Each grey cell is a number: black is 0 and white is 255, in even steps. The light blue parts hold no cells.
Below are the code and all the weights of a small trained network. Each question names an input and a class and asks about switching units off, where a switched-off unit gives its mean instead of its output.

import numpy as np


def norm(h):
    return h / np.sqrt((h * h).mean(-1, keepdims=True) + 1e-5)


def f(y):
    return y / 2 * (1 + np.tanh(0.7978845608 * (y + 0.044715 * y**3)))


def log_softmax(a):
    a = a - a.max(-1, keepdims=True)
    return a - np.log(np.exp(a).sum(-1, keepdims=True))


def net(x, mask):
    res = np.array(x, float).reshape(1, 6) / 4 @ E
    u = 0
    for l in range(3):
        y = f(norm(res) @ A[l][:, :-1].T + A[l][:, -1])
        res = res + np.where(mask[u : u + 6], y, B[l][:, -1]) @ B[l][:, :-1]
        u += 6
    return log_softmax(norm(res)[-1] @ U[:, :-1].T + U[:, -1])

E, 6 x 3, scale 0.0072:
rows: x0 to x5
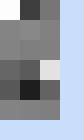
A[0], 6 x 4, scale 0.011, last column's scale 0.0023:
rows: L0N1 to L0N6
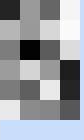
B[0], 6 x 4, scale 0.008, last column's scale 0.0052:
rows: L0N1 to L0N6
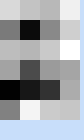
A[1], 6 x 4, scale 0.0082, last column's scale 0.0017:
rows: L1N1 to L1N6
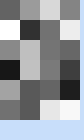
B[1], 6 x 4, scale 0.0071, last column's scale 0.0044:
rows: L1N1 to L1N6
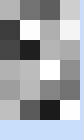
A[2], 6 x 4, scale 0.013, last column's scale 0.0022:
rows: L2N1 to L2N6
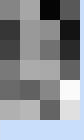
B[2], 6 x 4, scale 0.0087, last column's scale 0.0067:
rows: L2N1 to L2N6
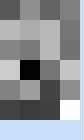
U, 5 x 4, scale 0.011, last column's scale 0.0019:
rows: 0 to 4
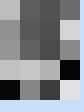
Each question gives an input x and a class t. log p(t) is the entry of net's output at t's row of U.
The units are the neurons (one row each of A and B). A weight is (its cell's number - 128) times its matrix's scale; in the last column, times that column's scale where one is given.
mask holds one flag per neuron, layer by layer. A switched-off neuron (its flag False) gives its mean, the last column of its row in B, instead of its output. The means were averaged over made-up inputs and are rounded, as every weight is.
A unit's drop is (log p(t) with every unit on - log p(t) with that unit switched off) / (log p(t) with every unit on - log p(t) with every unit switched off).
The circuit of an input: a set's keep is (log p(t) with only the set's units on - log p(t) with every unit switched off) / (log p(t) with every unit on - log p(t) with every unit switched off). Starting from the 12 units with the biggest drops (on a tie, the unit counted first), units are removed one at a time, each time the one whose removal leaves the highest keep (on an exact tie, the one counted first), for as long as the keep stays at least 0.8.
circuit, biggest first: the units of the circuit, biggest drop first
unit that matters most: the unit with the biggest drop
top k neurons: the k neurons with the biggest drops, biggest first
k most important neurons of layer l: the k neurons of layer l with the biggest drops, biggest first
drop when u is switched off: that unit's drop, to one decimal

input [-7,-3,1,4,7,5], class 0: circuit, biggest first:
L0N1, L1N6, L1N2, L2N6
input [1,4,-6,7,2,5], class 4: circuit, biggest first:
L0N5
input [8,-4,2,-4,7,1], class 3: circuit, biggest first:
L0N3, L1N2
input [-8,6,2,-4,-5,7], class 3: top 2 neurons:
L1N6, L0N2
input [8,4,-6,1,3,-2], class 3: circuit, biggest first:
L1N2, L0N6
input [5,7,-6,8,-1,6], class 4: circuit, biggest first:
L0N5, L0N1
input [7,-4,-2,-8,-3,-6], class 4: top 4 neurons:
L0N1, L2N6, L0N3, L1N4
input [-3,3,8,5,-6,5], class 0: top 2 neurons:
L1N6, L2N6
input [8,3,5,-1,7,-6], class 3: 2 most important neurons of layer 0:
L0N3, L0N5
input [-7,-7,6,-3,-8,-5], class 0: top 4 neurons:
L2N4, L1N2, L0N4, L0N6
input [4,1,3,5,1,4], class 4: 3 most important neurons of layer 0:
L0N5, L0N1, L0N2
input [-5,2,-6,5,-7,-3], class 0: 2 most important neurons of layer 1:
L1N6, L1N1
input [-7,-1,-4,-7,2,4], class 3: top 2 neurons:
L2N2, L1N6
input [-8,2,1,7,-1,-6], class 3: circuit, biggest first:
L2N6, L2N2
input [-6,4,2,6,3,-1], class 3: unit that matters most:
L2N6
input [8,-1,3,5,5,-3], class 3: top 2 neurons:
L0N3, L2N6
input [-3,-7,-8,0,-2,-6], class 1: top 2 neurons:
L0N3, L0N6
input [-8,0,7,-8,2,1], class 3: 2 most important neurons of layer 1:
L1N6, L1N4
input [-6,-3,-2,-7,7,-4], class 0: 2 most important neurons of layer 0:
L0N1, L0N5
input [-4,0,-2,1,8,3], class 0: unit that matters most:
L0N3
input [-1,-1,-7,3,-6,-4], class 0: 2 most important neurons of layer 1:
L1N6, L1N3
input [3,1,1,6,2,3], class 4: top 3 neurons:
L0N5, L0N1, L2N4
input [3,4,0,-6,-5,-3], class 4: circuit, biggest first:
L0N3, L2N1
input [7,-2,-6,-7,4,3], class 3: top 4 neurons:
L0N3, L0N5, L1N2, L1N6
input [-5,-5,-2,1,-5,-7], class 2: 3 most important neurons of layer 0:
L0N6, L0N3, L0N4
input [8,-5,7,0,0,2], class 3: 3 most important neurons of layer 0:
L0N6, L0N3, L0N5
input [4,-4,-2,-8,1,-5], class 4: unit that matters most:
L0N1
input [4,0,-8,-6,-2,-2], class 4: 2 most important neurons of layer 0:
L0N1, L0N3
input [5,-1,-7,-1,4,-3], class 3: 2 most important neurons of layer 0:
L0N5, L0N3
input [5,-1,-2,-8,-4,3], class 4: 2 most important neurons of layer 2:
L2N6, L2N1
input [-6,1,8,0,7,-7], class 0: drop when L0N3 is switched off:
0.0
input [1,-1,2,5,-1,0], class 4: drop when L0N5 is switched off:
0.4
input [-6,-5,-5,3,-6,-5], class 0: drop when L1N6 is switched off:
0.1
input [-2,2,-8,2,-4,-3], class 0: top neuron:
L2N6
